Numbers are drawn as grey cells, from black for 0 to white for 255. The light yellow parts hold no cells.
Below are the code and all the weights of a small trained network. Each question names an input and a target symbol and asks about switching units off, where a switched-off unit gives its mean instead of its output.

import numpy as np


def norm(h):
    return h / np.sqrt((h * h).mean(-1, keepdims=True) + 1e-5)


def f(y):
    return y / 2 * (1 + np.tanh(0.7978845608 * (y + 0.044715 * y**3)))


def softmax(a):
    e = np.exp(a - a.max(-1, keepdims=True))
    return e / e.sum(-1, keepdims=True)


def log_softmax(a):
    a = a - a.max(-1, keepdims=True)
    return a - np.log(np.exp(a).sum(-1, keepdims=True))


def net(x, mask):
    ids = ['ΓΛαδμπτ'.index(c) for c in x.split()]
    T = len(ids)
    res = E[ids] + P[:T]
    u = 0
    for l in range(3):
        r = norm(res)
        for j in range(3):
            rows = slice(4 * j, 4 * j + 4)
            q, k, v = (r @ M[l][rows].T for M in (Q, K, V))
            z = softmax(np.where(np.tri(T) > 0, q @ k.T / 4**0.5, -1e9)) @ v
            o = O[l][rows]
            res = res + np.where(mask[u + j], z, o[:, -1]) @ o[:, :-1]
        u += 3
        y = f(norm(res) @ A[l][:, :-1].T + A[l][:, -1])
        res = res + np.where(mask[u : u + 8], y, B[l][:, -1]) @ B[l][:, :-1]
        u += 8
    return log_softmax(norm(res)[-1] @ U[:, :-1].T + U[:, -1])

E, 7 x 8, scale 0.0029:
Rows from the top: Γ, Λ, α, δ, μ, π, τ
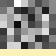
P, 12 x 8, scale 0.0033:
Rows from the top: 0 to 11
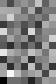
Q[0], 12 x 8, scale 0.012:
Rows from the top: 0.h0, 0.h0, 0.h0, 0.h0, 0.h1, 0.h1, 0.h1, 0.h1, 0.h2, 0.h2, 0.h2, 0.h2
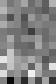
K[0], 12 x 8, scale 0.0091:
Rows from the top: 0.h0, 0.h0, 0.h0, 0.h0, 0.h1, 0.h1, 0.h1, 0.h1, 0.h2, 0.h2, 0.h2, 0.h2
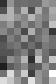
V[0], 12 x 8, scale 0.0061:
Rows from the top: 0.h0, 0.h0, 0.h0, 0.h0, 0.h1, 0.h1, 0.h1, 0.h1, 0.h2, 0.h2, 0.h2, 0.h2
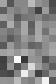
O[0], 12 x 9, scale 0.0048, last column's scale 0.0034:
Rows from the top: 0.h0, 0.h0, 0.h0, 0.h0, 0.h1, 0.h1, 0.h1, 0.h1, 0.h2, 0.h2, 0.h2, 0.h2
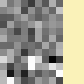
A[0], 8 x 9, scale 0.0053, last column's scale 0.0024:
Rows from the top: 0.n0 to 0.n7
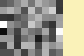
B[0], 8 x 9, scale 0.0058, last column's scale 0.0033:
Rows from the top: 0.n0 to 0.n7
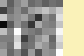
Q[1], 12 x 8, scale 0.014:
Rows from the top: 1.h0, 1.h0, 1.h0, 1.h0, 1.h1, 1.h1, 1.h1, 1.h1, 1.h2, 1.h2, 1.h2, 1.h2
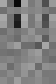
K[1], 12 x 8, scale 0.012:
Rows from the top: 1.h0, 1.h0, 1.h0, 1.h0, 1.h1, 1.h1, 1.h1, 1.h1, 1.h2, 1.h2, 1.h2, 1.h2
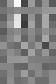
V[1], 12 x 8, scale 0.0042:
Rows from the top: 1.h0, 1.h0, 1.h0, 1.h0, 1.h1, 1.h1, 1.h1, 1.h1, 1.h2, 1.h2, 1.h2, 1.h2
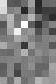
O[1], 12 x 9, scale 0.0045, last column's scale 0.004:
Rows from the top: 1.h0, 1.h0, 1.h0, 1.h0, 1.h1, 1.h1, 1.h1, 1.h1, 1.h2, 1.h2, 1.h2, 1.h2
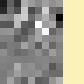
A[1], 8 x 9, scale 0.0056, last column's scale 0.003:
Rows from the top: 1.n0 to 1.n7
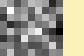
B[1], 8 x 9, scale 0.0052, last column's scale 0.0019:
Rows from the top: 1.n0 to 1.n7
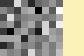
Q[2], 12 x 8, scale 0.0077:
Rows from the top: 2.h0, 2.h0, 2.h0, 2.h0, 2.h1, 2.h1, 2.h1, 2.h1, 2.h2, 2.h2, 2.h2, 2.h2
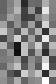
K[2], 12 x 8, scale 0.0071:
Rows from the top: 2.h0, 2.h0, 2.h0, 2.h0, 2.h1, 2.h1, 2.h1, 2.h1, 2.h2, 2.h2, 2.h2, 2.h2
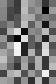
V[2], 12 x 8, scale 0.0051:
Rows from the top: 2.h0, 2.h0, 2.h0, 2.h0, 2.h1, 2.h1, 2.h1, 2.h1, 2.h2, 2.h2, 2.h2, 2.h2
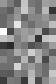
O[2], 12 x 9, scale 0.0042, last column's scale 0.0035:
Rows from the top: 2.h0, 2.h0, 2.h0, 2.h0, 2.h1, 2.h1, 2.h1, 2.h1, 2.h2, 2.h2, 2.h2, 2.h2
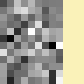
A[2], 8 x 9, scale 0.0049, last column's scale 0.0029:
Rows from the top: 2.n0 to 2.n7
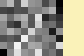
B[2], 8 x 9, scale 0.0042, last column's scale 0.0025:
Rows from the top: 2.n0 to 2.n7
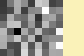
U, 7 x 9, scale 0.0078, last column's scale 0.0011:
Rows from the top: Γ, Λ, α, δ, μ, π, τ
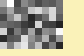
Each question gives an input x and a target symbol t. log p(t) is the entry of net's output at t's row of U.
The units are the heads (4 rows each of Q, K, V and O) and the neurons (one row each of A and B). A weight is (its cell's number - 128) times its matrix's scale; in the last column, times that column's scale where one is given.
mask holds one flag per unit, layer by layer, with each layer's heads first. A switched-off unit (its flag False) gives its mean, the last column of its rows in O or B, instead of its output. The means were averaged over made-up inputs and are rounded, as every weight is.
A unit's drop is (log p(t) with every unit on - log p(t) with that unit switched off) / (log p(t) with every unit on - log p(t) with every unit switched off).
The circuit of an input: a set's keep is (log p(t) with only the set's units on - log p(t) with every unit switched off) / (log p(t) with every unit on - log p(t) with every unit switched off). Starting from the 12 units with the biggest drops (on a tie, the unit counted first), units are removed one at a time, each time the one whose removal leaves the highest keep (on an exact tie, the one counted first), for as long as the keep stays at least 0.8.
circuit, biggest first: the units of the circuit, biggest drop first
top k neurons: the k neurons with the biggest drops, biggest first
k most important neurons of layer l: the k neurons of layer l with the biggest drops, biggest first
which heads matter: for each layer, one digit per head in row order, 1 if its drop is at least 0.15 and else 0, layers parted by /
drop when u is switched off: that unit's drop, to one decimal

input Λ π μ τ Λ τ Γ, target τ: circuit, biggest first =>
(0.h2, 1.h0)
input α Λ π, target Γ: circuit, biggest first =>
(0.h2)
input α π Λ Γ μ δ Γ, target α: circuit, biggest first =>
(0.h2, 2.h1, 2.h2)
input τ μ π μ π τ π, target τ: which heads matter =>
001 / 100 / 100
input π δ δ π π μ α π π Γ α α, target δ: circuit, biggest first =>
(0.h2, 0.n3)
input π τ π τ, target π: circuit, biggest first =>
(0.h2, 1.n4)
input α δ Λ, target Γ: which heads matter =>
001 / 000 / 000
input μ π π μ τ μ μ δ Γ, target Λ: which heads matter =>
001 / 000 / 000
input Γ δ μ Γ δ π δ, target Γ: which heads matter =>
001 / 000 / 010
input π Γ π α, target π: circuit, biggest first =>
(1.h0, 0.n2)
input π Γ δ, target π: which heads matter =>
000 / 100 / 000
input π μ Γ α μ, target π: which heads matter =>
000 / 100 / 100
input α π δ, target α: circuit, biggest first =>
(0.h2, 2.h1)
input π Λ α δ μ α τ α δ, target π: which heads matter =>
001 / 000 / 000
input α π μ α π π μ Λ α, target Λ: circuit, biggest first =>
(0.h2)
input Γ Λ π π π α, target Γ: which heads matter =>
001 / 000 / 011
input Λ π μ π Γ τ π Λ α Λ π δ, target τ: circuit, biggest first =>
(0.h2, 0.n4)
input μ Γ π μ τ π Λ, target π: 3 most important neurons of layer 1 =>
(1.n4, 1.n0, 1.n5)
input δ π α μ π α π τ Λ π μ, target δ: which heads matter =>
001 / 100 / 110
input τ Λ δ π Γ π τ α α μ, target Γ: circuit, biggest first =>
(0.h2)
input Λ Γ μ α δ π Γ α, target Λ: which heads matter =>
000 / 100 / 011
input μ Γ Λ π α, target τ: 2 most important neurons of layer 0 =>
(0.n4, 0.n6)
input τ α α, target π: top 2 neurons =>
(1.n4, 1.n1)
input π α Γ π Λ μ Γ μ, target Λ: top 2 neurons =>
(0.n1, 1.n5)
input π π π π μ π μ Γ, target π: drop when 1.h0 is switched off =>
0.5
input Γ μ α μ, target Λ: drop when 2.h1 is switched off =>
-0.3
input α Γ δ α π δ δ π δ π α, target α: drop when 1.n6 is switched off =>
0.0
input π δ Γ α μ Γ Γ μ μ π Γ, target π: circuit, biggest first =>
(1.h0)
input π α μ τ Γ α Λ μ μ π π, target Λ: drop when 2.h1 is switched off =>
-0.1
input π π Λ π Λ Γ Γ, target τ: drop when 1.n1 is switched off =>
0.1
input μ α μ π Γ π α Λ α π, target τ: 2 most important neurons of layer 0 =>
(0.n4, 0.n6)
